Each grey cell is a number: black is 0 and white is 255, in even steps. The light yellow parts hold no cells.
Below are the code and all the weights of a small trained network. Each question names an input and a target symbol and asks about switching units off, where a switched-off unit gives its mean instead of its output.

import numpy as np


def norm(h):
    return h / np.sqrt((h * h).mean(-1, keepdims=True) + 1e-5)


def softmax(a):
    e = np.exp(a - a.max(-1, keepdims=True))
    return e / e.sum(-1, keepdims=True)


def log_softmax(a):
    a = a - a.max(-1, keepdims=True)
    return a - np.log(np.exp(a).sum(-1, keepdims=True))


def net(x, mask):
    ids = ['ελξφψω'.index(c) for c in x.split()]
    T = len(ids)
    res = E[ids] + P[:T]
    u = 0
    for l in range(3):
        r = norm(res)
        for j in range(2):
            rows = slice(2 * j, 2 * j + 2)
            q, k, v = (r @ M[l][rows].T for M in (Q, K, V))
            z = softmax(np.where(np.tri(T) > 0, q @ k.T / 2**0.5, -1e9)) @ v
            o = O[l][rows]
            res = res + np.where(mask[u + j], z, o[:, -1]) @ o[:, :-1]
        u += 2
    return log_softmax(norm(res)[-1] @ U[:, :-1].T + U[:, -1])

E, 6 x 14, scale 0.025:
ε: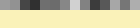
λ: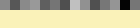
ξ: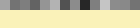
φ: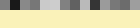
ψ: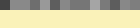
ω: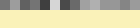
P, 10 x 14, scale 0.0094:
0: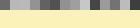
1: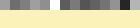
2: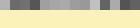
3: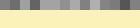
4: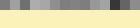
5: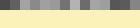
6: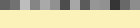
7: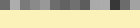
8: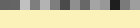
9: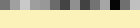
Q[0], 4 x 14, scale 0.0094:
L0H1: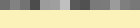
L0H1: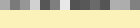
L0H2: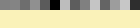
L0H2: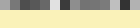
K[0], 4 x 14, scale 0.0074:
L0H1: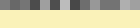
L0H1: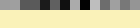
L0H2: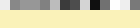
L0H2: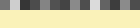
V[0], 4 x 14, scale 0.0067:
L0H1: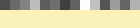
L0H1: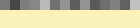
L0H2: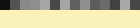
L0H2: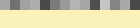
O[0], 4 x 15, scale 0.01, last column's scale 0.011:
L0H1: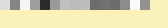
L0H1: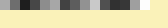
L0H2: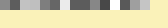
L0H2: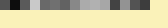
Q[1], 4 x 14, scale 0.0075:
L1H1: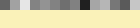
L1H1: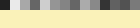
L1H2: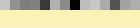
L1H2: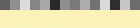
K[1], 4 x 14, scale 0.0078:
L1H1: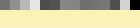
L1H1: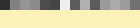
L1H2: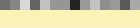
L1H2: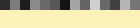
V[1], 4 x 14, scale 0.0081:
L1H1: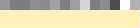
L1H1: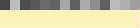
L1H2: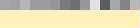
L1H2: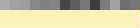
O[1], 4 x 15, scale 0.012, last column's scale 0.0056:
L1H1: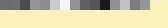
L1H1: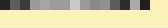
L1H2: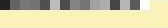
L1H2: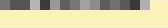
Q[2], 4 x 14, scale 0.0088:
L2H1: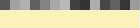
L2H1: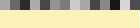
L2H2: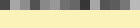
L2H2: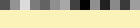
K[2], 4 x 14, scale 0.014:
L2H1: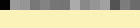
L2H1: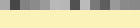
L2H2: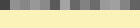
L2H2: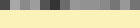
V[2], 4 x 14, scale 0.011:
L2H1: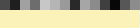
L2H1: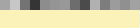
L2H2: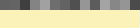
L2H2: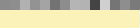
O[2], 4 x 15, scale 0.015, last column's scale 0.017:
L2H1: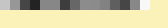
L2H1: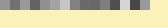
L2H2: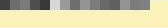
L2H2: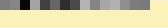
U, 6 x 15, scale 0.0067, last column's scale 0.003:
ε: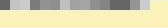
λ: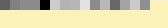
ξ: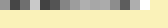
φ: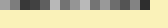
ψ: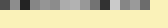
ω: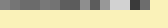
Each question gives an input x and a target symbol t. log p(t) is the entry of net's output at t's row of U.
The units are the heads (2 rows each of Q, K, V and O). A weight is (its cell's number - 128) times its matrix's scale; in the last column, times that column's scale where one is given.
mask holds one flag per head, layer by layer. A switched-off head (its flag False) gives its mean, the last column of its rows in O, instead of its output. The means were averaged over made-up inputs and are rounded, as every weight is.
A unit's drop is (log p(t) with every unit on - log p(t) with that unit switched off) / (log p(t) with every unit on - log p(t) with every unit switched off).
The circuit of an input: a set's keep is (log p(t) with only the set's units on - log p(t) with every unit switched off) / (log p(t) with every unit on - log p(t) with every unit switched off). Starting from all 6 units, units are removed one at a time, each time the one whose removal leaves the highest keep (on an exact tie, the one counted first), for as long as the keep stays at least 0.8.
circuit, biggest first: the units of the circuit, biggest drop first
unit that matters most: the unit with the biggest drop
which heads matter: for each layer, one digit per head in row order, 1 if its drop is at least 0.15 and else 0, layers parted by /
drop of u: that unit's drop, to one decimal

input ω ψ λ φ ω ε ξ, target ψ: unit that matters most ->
L0H2
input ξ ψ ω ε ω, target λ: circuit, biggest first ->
(L0H1 L2H1)
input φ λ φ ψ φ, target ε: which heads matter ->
01 / 00 / 01
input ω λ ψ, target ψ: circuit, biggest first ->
(L0H1 L1H1 L0H2 L2H1)
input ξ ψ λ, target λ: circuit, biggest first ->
(L0H1 L0H2 L2H2 L2H1)
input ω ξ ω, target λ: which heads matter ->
11 / 00 / 10
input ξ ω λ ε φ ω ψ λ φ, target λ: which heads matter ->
11 / 00 / 11
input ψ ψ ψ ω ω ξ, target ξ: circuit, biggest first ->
(L1H1 L0H1 L2H1)
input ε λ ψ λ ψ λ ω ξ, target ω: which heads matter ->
11 / 01 / 11
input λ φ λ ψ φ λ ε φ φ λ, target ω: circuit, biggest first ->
(L0H2 L1H1 L1H2 L2H1)
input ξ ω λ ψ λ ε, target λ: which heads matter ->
11 / 01 / 11
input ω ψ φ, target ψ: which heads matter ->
11 / 10 / 10
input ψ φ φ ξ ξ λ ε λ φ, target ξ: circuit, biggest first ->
(L0H2 L2H1 L1H1)
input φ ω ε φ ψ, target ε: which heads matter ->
11 / 01 / 01
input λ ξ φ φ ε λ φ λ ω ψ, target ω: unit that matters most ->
L1H1
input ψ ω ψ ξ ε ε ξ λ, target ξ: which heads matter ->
10 / 10 / 11
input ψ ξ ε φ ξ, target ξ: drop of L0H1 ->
0.2
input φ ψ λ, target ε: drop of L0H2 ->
0.2
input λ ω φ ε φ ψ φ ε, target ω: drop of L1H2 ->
0.3
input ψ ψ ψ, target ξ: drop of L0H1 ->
0.2
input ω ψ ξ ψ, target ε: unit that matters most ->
L0H2
